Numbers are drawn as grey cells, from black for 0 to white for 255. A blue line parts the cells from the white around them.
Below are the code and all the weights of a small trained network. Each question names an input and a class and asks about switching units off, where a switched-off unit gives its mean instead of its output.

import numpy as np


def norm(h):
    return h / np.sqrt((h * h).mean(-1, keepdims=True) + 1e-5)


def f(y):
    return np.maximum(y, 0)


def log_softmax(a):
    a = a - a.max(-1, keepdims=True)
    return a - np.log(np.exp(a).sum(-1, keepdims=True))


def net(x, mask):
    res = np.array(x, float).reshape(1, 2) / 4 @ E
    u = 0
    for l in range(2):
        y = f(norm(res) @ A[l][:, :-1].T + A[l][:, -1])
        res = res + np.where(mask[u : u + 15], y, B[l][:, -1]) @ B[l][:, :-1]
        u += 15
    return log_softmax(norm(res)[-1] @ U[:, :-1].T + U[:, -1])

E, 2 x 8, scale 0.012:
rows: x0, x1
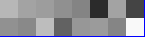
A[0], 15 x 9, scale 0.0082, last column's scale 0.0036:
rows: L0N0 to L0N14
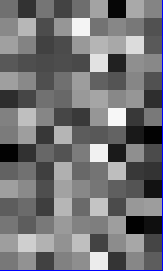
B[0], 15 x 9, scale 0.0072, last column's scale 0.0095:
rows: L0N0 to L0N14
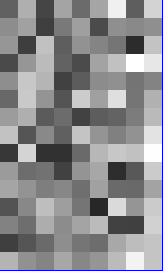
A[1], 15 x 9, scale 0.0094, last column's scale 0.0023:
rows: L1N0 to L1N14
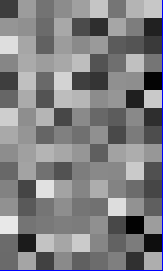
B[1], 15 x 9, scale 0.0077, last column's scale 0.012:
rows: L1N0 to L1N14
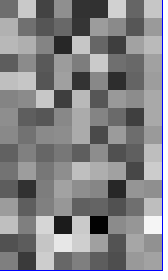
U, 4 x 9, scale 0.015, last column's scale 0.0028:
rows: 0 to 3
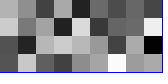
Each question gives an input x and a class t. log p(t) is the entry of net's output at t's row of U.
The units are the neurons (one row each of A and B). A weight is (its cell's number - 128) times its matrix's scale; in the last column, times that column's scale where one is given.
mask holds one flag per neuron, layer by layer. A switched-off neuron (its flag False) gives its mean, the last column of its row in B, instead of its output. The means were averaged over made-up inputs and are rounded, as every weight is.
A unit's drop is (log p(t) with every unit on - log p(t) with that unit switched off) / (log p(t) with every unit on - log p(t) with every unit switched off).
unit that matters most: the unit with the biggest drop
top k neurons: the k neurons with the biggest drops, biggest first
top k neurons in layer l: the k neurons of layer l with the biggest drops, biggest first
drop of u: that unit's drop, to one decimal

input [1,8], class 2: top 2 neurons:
(L0N8, L0N2)
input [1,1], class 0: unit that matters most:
L0N7
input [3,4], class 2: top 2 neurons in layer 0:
(L0N8, L0N0)
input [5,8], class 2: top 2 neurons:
(L0N8, L1N12)
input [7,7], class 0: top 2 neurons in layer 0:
(L0N7, L0N12)
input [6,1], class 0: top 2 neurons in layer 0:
(L0N13, L0N9)
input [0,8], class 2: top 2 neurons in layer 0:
(L0N8, L0N2)
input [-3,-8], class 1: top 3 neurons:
(L0N9, L0N12, L0N13)
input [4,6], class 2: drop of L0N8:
1.3
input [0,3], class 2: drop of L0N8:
1.4
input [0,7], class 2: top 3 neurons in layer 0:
(L0N8, L0N2, L0N3)
